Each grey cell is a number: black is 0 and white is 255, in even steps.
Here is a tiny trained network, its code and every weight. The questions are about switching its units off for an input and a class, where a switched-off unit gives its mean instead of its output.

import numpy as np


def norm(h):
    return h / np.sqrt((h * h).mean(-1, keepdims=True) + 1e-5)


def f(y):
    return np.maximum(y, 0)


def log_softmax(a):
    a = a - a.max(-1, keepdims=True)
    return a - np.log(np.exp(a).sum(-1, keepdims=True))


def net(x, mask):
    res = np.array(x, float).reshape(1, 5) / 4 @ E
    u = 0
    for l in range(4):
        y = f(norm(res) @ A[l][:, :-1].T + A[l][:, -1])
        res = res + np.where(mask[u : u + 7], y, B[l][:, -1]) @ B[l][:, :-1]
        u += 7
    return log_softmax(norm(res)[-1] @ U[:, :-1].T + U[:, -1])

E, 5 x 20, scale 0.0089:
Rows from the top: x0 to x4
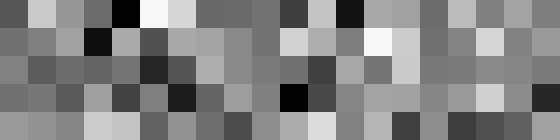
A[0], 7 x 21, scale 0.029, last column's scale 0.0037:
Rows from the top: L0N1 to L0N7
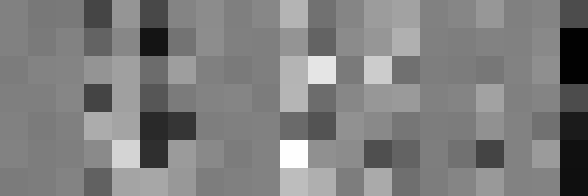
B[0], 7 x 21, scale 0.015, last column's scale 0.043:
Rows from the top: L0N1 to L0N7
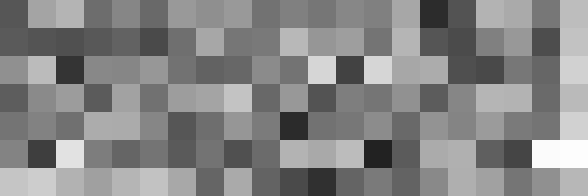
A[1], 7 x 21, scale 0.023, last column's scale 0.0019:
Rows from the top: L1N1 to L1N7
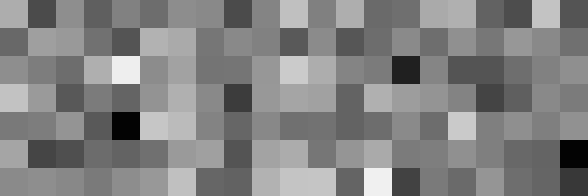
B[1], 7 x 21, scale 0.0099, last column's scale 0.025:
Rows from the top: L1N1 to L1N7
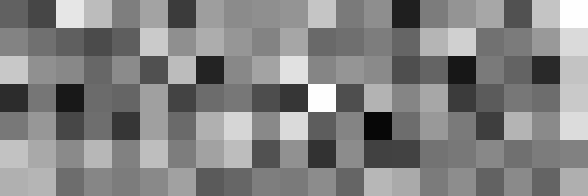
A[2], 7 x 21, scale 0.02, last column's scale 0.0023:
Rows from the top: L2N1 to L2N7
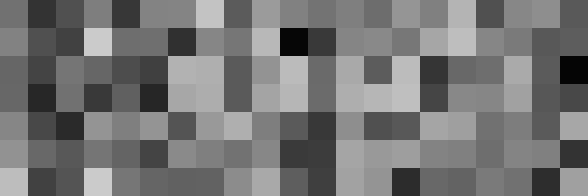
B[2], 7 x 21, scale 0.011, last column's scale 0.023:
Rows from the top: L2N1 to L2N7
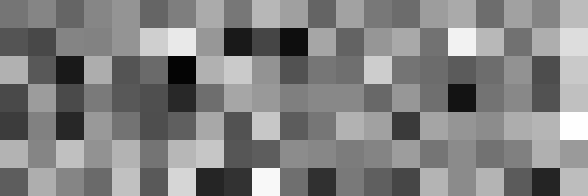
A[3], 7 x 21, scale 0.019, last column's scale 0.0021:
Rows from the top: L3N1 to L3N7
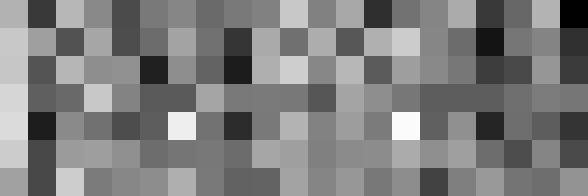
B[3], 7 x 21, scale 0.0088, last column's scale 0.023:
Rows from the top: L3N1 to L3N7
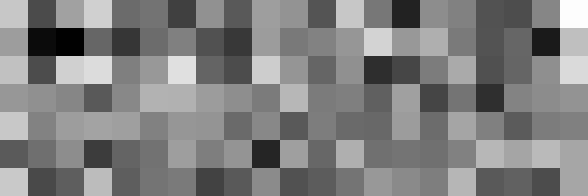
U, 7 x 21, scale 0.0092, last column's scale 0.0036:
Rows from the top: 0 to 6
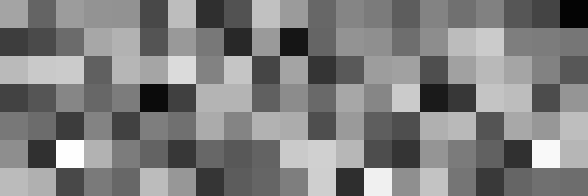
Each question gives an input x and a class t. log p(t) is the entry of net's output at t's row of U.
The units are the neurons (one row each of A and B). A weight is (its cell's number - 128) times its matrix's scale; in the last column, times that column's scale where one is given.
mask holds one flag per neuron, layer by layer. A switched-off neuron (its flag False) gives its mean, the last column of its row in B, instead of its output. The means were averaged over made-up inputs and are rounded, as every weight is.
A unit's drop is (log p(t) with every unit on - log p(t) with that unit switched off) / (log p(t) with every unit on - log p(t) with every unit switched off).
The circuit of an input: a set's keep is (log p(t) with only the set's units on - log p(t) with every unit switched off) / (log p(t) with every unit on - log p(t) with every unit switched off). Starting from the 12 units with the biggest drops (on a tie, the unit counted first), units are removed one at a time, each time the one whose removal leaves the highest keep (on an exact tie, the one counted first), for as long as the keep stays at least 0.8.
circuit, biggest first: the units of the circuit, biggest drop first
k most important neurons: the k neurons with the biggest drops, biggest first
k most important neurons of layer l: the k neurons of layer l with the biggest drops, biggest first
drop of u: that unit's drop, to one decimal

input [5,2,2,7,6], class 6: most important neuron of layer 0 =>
(L0N6)
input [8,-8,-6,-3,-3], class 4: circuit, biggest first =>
(L0N6; L0N3)
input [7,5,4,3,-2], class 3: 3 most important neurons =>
(L0N6; L0N3; L0N7)
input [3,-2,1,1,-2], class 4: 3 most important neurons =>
(L0N6; L0N3; L0N5)
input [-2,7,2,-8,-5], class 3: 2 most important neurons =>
(L0N1; L0N4)
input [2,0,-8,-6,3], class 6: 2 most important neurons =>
(L0N3; L1N4)
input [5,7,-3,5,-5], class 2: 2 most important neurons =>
(L0N6; L0N2)
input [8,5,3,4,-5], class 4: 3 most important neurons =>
(L0N6; L0N3; L0N2)
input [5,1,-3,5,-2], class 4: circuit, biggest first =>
(L0N6; L0N3; L0N5)
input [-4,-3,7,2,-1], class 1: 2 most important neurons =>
(L0N5; L2N2)
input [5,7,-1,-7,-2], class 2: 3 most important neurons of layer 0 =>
(L0N7; L0N4; L0N1)
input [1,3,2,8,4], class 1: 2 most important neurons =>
(L0N5; L0N6)
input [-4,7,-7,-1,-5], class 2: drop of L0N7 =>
0.5
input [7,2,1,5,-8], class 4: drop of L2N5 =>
0.0
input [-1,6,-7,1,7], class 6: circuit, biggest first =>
(L0N3)
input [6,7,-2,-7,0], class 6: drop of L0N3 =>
0.8
